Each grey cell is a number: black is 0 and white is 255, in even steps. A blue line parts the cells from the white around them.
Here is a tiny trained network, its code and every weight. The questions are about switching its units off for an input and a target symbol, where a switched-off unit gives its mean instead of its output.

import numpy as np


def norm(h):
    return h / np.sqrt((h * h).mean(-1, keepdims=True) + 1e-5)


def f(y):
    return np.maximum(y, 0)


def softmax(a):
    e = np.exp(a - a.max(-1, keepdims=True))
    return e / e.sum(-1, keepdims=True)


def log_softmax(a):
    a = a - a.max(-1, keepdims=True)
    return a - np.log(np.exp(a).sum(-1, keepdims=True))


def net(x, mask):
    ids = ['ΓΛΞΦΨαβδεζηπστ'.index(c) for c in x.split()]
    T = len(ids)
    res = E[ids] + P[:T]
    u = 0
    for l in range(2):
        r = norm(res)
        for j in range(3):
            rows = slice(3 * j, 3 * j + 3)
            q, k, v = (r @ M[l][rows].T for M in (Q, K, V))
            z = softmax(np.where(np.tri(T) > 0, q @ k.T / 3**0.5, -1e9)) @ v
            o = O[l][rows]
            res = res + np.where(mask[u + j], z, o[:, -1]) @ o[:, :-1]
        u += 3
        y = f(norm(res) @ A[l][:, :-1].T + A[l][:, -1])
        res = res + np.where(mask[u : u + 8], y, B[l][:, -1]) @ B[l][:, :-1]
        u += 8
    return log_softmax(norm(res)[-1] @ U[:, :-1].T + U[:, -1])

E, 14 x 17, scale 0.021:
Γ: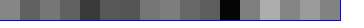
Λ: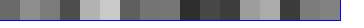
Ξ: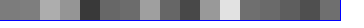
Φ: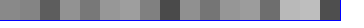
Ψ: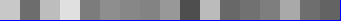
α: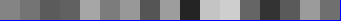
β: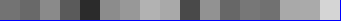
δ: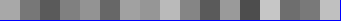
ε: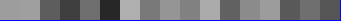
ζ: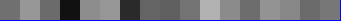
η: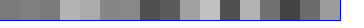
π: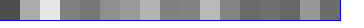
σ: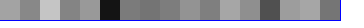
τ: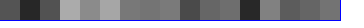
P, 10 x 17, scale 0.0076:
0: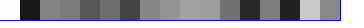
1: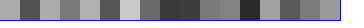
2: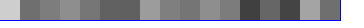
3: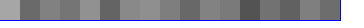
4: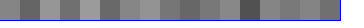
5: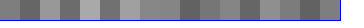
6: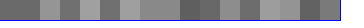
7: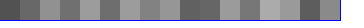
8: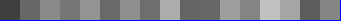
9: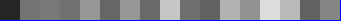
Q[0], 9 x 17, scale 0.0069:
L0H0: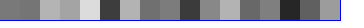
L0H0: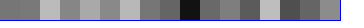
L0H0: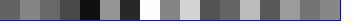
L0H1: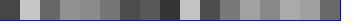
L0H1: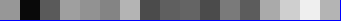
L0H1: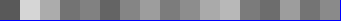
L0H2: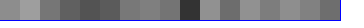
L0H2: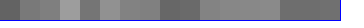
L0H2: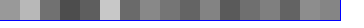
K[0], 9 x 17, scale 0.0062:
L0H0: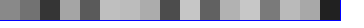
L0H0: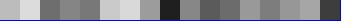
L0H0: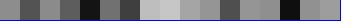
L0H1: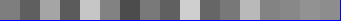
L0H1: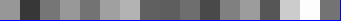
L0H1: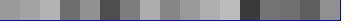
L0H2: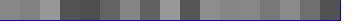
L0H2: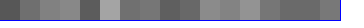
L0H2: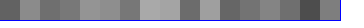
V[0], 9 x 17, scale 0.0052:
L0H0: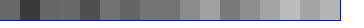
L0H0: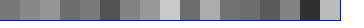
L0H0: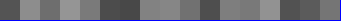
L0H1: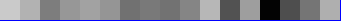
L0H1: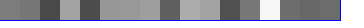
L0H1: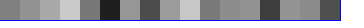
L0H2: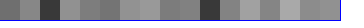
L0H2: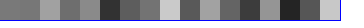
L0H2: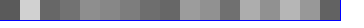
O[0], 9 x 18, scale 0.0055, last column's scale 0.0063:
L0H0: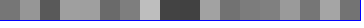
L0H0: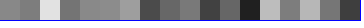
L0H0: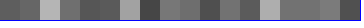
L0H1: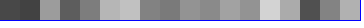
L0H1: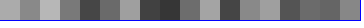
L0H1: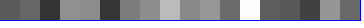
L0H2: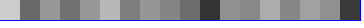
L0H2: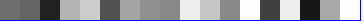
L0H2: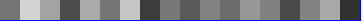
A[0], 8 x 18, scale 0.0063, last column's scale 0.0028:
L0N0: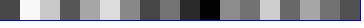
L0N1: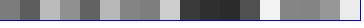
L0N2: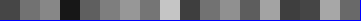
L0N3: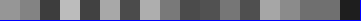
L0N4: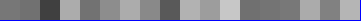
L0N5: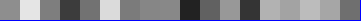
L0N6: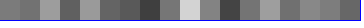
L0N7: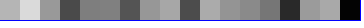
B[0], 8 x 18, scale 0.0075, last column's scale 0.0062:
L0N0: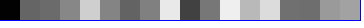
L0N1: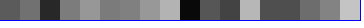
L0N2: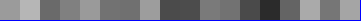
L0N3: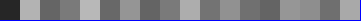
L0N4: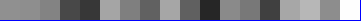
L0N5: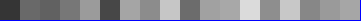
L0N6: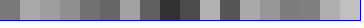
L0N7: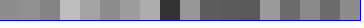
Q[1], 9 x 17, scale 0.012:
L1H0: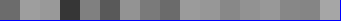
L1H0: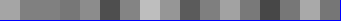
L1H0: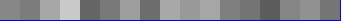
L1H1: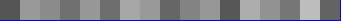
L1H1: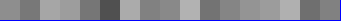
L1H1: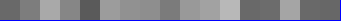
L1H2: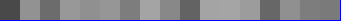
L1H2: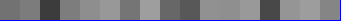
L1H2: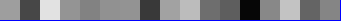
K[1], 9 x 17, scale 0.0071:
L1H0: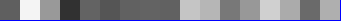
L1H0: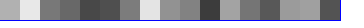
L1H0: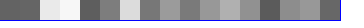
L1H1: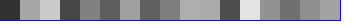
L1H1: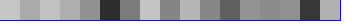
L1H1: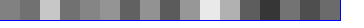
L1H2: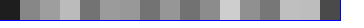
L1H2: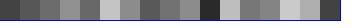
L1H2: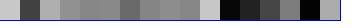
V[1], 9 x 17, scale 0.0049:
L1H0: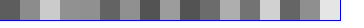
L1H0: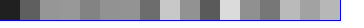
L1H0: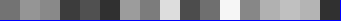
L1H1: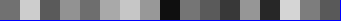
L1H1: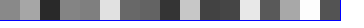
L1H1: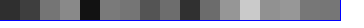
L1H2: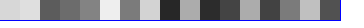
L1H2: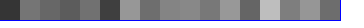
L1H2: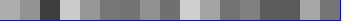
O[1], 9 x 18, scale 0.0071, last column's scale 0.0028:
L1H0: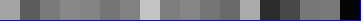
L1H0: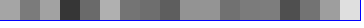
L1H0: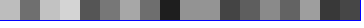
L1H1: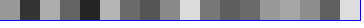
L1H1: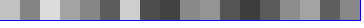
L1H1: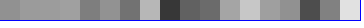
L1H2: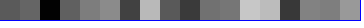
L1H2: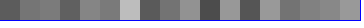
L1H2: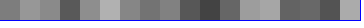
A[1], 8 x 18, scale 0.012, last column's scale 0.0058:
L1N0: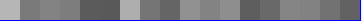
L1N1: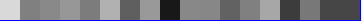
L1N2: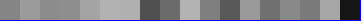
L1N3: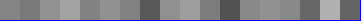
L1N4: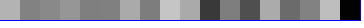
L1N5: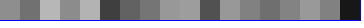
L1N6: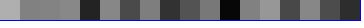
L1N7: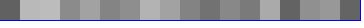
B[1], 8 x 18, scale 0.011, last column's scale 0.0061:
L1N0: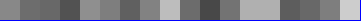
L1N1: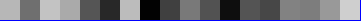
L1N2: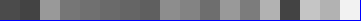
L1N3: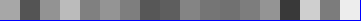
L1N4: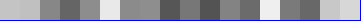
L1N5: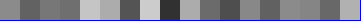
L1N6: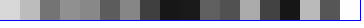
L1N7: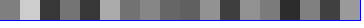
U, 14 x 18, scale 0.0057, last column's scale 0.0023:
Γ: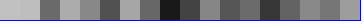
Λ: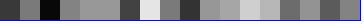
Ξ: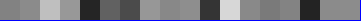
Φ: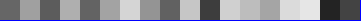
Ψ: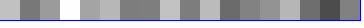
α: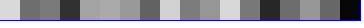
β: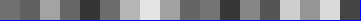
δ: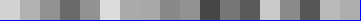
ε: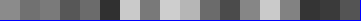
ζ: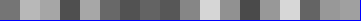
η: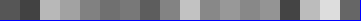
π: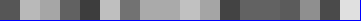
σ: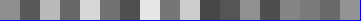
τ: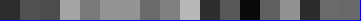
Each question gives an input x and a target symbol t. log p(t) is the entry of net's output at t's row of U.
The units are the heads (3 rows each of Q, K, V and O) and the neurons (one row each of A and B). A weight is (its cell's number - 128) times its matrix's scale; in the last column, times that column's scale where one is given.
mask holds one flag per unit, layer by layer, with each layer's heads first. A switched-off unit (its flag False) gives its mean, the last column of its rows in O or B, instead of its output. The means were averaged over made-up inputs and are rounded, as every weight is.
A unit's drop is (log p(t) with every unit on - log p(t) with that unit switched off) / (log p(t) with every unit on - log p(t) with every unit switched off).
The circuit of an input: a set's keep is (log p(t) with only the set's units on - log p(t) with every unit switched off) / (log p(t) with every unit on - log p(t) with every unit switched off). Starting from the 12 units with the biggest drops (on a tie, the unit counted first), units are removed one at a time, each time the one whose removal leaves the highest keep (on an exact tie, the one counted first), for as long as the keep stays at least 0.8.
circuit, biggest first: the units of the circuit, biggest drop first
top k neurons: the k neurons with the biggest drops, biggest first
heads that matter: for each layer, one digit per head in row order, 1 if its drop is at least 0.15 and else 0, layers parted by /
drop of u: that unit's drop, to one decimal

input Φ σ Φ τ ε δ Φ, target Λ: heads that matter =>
101 / 000
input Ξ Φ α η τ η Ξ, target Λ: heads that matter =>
110 / 011
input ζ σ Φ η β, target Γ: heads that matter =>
000 / 110
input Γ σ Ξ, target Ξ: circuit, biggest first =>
(L1H2; L1H1; L1N6)
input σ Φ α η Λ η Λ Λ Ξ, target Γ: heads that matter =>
101 / 101
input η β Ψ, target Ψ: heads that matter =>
000 / 000
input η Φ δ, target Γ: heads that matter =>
111 / 101
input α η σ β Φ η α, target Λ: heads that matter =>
010 / 001
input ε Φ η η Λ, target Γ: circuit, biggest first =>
(L1H1; L1N6)
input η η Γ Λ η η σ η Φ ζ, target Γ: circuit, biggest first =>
(L1H0; L1H1; L1N6)
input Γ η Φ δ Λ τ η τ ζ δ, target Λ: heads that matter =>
000 / 001
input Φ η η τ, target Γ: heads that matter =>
111 / 011
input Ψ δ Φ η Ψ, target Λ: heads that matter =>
100 / 011
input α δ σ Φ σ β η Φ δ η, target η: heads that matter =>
101 / 001
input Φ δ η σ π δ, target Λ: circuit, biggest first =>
(L0H0; L1H2)
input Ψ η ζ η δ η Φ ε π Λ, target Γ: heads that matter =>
110 / 010
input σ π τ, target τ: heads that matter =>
000 / 000
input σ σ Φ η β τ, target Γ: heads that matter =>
011 / 011
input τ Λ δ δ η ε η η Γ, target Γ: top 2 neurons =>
(L0N1; L1N6)
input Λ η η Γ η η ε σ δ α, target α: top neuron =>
(L1N6)
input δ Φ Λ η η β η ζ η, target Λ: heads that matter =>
100 / 101
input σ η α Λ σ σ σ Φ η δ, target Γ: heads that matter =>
011 / 111
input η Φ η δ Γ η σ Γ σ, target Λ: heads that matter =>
110 / 001
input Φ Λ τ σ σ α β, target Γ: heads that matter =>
101 / 111
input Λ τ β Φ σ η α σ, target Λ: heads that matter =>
010 / 001
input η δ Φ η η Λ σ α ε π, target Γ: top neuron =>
(L1N1)
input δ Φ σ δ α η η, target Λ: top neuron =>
(L0N1)
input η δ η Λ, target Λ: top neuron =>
(L0N0)
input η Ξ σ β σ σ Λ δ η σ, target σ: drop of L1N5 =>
0.5
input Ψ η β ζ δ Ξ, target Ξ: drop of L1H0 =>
0.2
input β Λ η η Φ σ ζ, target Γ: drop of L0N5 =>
-0.1
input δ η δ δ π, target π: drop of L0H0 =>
0.1
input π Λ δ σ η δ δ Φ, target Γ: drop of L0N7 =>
0.0
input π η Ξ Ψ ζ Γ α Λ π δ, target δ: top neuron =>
(L1N4)
